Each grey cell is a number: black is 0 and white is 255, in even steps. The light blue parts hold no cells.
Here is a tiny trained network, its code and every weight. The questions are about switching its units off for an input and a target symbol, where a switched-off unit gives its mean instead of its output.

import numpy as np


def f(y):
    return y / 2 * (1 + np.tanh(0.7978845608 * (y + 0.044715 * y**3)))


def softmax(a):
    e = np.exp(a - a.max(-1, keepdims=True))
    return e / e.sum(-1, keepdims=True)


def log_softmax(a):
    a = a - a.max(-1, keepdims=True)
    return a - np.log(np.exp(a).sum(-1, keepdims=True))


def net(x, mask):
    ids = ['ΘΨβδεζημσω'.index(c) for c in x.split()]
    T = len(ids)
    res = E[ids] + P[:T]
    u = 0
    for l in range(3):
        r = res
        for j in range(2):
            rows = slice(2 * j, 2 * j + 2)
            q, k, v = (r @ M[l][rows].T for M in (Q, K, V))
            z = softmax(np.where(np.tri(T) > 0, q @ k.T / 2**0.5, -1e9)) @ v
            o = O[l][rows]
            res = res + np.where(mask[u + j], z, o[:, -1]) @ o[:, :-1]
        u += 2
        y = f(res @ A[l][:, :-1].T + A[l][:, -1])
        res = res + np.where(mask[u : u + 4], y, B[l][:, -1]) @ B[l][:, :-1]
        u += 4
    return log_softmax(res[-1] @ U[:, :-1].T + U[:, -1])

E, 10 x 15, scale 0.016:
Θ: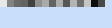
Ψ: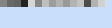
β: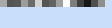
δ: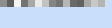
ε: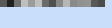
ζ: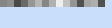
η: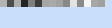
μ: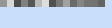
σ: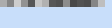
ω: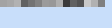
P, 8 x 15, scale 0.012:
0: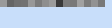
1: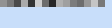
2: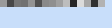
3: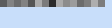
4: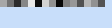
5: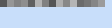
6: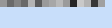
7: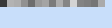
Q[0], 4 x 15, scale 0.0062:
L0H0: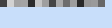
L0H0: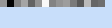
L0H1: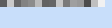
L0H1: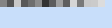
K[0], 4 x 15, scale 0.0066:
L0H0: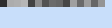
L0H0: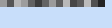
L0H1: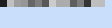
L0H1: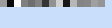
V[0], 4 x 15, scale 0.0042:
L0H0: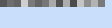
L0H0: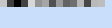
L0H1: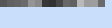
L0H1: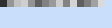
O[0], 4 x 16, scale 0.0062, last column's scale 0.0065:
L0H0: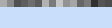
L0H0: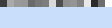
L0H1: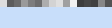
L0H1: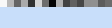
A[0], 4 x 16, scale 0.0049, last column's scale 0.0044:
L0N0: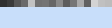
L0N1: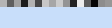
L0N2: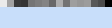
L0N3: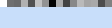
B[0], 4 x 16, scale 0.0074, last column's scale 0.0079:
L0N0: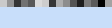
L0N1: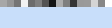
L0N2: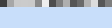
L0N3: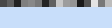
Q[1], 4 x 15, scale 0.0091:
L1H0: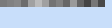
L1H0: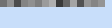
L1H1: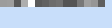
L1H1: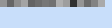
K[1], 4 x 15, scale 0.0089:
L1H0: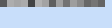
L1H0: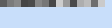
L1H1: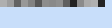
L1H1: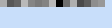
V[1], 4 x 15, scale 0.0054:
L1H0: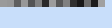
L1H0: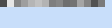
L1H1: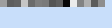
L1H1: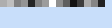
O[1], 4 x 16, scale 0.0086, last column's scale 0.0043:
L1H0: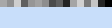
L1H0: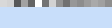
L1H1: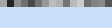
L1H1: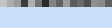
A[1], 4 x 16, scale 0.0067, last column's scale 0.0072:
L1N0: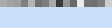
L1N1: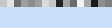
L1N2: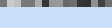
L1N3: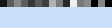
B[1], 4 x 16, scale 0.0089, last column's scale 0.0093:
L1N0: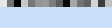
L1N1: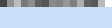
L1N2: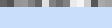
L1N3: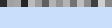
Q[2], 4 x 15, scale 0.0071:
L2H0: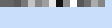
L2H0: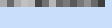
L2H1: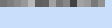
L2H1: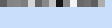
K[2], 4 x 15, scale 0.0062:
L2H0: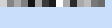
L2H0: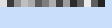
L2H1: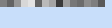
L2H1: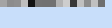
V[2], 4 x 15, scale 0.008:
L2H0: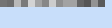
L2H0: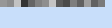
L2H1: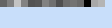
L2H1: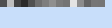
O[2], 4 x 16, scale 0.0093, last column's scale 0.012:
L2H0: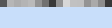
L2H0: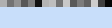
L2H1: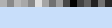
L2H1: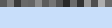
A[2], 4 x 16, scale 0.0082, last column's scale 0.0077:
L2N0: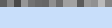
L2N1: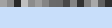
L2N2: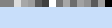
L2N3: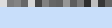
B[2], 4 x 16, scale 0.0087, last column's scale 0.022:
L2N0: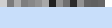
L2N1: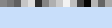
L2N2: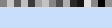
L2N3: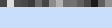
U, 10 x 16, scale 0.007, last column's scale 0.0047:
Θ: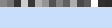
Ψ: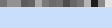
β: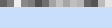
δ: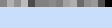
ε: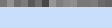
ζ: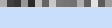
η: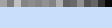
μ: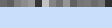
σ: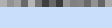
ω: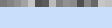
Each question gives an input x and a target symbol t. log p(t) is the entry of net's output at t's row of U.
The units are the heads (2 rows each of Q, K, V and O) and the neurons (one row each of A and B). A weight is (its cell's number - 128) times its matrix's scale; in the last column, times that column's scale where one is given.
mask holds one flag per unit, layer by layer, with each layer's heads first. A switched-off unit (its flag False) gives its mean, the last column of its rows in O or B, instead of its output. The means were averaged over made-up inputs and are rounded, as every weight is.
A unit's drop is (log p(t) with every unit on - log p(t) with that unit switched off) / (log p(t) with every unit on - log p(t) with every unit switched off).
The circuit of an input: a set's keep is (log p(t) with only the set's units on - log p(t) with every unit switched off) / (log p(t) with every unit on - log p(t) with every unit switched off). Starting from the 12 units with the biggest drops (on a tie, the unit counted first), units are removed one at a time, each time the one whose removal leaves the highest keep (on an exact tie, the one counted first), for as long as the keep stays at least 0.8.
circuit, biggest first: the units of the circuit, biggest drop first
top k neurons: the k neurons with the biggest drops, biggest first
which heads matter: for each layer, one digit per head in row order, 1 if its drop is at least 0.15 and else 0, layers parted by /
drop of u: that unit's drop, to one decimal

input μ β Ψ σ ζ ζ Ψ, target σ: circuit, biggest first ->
(L0N1, L1H1, L2H1, L2N0)
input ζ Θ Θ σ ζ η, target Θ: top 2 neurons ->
(L0N3, L1N1)
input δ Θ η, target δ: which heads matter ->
00 / 00 / 11
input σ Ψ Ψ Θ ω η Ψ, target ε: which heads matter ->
00 / 01 / 10
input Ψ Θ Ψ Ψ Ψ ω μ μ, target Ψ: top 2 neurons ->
(L1N0, L0N1)
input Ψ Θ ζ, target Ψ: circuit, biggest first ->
(L2N1)
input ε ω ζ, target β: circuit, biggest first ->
(L1N0, L2H1)
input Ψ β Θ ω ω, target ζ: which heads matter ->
00 / 00 / 11
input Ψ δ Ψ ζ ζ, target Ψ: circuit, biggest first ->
(L2H0, L0N1)
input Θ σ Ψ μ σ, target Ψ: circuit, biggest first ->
(L0N1, L2H0)
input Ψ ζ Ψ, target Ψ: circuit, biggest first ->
(L2N1, L0H0)
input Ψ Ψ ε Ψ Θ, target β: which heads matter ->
01 / 00 / 11
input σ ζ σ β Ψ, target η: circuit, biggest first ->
(L2H1, L0N1)
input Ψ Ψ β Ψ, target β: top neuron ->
(L0N3)
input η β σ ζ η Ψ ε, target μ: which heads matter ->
00 / 10 / 10
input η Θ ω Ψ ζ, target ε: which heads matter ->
00 / 01 / 01
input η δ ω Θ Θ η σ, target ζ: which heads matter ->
00 / 01 / 00
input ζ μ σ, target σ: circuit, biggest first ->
(L0N1, L1H1, L2H0)
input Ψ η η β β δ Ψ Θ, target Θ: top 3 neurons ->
(L0N3, L1N1, L0N2)
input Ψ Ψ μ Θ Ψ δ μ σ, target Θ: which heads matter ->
11 / 01 / 01
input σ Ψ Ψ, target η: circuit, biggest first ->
(L2H1)
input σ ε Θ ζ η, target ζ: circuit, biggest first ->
(L0N1, L2H0, L2H1)
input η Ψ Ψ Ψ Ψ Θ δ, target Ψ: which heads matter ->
10 / 10 / 01
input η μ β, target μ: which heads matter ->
00 / 10 / 10
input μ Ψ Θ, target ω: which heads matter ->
01 / 00 / 01
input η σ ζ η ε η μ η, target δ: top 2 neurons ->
(L2N2, L1N3)
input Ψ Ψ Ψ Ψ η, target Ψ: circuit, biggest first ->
(L2H0, L0N1)
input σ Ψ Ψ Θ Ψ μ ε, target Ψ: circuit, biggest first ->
(L2N1)
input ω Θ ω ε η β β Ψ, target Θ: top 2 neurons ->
(L1N1, L0N0)
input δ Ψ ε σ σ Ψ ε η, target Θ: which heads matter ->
11 / 00 / 00
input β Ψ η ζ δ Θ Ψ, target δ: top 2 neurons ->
(L2N2, L0N3)
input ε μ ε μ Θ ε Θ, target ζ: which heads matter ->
01 / 01 / 00
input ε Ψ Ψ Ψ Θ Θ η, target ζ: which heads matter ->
00 / 01 / 00
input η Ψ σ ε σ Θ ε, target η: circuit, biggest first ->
(L2H1)
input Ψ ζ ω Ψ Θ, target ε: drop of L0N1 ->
0.1
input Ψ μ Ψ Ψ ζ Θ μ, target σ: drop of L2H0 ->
0.1
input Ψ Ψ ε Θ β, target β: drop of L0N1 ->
0.4
